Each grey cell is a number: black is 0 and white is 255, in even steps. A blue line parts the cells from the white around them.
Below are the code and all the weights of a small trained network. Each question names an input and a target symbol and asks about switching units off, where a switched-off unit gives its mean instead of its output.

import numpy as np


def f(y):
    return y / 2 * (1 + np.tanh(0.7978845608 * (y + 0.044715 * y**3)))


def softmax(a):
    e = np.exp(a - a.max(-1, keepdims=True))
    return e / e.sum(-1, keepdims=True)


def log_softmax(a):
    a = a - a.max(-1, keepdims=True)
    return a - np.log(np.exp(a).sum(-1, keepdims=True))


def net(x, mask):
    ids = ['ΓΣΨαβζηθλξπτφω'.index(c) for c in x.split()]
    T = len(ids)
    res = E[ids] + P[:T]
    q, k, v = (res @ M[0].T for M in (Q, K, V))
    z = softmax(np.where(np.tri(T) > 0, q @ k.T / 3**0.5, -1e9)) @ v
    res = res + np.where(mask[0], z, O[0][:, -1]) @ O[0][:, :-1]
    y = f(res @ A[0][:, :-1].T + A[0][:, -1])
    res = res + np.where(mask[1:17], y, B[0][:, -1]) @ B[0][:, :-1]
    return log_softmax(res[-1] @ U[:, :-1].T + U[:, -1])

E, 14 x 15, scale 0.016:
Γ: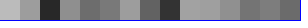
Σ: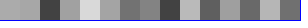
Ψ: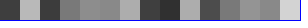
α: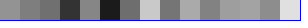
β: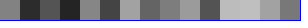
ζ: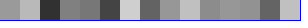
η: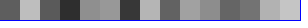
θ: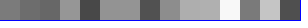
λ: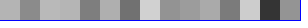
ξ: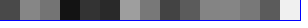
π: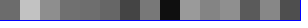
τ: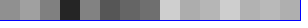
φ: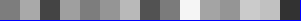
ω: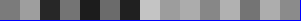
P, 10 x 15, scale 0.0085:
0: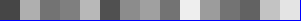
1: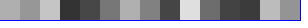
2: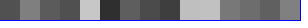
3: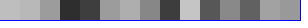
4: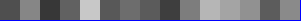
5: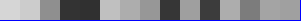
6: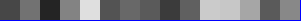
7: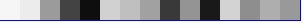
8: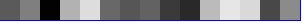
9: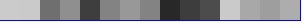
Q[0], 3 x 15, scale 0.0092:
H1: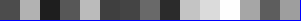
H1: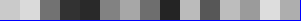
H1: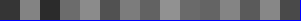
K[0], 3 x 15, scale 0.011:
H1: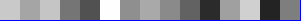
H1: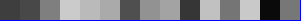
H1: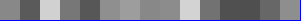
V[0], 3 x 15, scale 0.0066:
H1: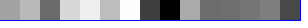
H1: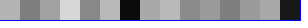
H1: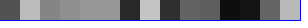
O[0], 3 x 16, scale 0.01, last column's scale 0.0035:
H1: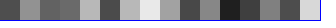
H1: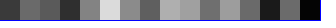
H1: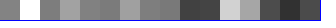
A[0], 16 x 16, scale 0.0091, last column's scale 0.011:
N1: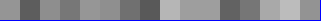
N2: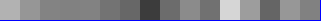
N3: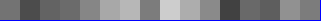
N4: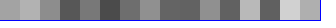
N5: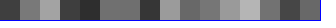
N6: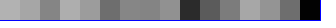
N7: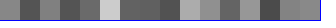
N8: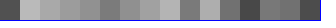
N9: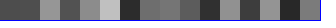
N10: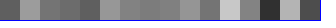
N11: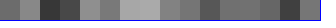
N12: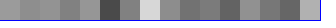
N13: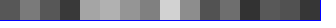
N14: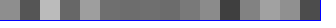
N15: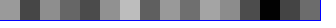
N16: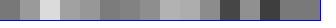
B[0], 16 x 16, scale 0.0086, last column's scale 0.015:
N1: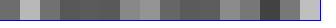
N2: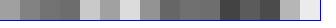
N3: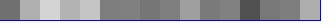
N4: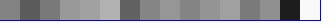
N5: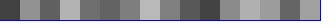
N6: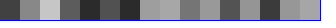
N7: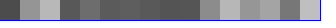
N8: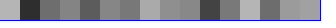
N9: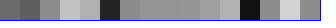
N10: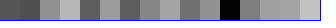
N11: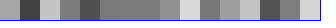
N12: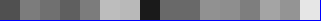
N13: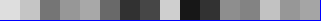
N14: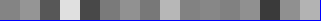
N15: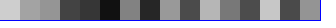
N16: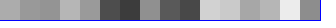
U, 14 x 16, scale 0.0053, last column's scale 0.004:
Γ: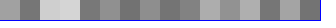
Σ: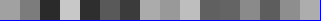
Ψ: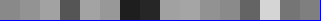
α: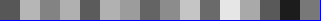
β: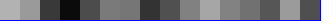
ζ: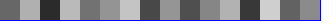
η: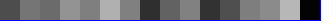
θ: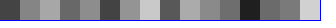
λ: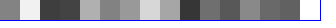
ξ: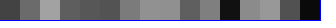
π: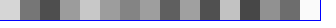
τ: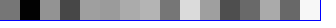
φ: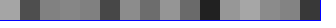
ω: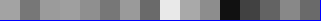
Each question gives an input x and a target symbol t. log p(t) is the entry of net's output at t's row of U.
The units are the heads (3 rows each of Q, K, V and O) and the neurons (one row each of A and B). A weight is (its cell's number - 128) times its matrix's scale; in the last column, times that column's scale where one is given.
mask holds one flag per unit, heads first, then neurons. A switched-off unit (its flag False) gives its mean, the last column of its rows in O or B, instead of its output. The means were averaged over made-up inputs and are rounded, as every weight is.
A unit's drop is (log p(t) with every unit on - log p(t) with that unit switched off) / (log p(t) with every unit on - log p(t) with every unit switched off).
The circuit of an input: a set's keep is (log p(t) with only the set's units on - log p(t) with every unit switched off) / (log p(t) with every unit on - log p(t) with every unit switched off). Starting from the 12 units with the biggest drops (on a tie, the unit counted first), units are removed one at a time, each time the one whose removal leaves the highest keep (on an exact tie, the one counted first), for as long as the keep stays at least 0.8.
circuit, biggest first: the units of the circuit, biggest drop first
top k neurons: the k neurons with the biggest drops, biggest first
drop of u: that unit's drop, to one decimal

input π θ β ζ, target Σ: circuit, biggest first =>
(H1, N14, N1)
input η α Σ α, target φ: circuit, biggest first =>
(H1, N13, N11, N8)
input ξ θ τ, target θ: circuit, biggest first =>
(H1, N1, N3)
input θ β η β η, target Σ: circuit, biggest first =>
(H1, N14)
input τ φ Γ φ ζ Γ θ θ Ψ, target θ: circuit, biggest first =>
(H1, N3, N1)
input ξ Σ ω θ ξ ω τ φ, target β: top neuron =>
(N1)
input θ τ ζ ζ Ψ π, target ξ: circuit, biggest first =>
(H1, N6)
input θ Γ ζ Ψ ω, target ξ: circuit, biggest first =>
(H1, N6)
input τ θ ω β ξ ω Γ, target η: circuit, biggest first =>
(H1, N10, N2)
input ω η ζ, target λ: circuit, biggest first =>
(H1, N2)
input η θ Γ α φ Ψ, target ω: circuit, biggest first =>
(H1, N3, N13)
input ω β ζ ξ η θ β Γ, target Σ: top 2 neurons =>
(N14, N12)
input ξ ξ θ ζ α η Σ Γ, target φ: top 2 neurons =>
(N11, N13)
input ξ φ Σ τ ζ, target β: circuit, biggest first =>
(H1, N1)
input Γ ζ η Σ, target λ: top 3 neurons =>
(N2, N6, N11)
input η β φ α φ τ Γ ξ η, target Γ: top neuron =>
(N6)
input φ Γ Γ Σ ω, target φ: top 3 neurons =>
(N11, N13, N8)
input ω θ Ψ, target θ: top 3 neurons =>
(N3, N1, N12)
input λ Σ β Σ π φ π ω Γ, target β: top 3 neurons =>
(N15, N4, N3)
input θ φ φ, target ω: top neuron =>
(N3)
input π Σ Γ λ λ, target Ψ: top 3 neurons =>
(N15, N2, N14)
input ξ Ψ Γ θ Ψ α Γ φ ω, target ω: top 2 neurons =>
(N3, N13)
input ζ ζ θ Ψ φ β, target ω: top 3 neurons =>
(N3, N13, N14)
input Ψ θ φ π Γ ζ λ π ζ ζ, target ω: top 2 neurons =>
(N10, N12)
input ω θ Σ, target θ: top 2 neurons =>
(N1, N3)
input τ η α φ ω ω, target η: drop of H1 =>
1.3
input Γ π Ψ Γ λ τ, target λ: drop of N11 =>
0.2
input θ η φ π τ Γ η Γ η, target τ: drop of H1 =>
0.7
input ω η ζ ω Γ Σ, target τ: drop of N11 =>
0.2
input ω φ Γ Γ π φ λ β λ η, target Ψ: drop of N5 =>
0.0
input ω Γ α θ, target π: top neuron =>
(N2)
